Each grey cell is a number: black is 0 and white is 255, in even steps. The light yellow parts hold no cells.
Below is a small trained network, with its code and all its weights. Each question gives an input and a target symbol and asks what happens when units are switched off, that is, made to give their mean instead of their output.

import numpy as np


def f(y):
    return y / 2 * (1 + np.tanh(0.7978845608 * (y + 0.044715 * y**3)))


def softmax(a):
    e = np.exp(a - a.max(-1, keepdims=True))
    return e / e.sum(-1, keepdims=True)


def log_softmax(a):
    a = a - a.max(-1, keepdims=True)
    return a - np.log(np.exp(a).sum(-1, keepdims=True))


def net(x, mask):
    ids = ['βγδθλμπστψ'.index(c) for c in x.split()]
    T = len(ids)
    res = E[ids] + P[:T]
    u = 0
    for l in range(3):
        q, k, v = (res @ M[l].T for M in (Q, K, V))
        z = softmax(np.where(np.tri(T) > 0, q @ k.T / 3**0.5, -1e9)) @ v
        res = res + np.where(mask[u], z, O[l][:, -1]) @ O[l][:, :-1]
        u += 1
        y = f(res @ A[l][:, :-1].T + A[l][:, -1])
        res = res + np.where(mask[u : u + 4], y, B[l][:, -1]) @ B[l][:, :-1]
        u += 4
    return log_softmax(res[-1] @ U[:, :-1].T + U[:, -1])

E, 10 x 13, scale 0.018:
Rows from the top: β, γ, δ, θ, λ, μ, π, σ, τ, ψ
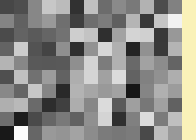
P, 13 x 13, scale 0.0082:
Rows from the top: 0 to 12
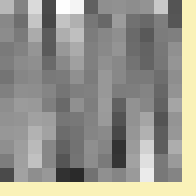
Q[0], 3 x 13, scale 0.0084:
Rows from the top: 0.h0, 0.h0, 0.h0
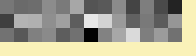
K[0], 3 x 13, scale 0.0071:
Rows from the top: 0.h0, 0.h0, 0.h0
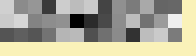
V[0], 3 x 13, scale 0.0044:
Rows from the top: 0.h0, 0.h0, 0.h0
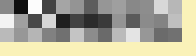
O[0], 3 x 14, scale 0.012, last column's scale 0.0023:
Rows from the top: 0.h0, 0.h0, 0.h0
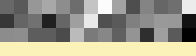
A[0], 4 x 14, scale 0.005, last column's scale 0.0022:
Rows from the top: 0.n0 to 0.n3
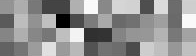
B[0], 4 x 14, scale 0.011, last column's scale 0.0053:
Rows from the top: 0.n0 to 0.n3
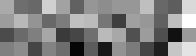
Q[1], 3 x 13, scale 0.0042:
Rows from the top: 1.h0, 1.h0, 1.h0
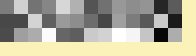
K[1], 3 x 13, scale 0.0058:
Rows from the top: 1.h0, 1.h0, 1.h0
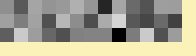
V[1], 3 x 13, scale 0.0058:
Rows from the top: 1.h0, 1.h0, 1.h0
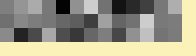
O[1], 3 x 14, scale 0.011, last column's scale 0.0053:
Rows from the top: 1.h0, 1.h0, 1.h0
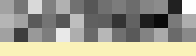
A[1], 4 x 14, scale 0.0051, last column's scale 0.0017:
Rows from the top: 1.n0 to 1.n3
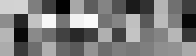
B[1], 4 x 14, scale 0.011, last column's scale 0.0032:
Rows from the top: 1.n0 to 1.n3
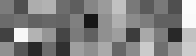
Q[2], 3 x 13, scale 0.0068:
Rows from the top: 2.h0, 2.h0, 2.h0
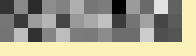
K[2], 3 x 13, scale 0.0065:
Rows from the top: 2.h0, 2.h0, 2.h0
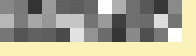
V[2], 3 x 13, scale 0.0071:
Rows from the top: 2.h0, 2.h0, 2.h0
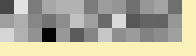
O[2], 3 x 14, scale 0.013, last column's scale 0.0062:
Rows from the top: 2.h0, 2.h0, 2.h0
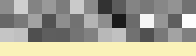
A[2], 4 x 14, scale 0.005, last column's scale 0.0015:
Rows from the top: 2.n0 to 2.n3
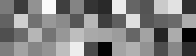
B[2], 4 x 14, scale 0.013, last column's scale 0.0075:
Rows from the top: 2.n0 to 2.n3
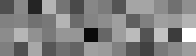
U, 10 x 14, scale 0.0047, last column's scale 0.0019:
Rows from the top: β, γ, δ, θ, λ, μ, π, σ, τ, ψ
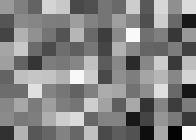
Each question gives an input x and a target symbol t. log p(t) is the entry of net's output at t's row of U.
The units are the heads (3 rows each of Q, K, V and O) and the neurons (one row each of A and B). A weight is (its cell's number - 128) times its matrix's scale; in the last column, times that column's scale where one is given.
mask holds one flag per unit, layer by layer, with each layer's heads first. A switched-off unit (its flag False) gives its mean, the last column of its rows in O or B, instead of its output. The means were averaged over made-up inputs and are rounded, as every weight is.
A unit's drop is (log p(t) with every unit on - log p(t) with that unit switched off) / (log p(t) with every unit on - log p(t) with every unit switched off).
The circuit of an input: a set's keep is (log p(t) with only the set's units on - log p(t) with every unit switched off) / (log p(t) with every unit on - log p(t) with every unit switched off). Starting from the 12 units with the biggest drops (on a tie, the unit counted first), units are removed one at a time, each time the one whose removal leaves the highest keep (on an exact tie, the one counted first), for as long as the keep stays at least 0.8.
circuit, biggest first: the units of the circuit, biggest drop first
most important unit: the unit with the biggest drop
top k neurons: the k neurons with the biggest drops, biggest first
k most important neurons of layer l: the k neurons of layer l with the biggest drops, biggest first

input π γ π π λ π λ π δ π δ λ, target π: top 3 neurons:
0.n1; 0.n3; 0.n0
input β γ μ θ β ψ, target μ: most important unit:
0.h0
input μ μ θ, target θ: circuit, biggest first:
0.h0; 2.h0; 0.n0
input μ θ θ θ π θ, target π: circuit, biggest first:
2.h0; 0.n3; 1.h0
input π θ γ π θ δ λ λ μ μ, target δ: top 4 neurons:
1.n1; 2.n2; 0.n0; 2.n1
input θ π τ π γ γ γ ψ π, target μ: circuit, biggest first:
2.h0; 0.h0; 1.n3; 0.n3
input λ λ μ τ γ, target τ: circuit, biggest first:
1.h0; 0.h0
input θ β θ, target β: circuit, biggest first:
2.h0; 1.h0; 2.n2
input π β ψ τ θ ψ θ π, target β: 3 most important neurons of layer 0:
0.n1; 0.n2; 0.n3
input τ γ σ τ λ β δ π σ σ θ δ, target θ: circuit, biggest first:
2.h0; 0.n2; 1.n1
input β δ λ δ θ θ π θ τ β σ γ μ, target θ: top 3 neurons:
0.n1; 0.n3; 1.n1
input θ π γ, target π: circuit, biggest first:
2.h0; 0.h0
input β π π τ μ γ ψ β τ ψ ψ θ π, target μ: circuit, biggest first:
2.h0; 0.n1
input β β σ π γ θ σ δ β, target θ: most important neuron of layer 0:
0.n2
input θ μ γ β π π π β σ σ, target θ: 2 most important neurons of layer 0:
0.n0; 0.n2
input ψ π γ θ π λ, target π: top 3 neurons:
0.n1; 0.n0; 0.n3
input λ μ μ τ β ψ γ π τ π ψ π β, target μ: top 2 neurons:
1.n2; 1.n1
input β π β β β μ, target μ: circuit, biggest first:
0.h0; 0.n1; 2.h0
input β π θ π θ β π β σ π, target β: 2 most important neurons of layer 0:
0.n1; 0.n0
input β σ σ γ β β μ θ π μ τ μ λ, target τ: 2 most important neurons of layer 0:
0.n0; 0.n3
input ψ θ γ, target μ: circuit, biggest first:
2.h0
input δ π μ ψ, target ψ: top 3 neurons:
0.n2; 2.n3; 0.n3
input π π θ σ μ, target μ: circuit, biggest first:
0.h0; 2.h0
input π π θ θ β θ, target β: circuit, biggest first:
0.h0; 2.h0; 1.h0; 2.n2
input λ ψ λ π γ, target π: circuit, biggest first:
1.n2; 1.h0
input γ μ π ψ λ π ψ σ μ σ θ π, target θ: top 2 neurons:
0.n3; 1.n3
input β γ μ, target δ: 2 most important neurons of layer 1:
1.n1; 1.n2
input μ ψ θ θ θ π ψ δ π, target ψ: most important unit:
0.n0
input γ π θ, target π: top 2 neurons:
0.n1; 0.n3
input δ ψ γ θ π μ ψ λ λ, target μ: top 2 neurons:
1.n2; 0.n1
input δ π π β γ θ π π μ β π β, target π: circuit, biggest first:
1.h0; 0.n1; 0.h0
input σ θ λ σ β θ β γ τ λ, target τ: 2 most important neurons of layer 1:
1.n1; 1.n2
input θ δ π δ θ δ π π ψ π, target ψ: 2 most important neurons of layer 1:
1.n0; 1.n3
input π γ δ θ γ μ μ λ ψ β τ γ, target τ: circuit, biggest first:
1.h0
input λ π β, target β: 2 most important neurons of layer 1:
1.n1; 1.n0
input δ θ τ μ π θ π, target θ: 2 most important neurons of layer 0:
0.n3; 0.n0
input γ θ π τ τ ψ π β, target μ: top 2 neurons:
1.n2; 0.n1
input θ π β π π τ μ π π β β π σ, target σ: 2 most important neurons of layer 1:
1.n0; 1.n2
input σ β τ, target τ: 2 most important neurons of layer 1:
1.n2; 1.n0
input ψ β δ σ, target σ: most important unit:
0.h0
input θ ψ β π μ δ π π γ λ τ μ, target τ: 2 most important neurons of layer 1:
1.n1; 1.n2
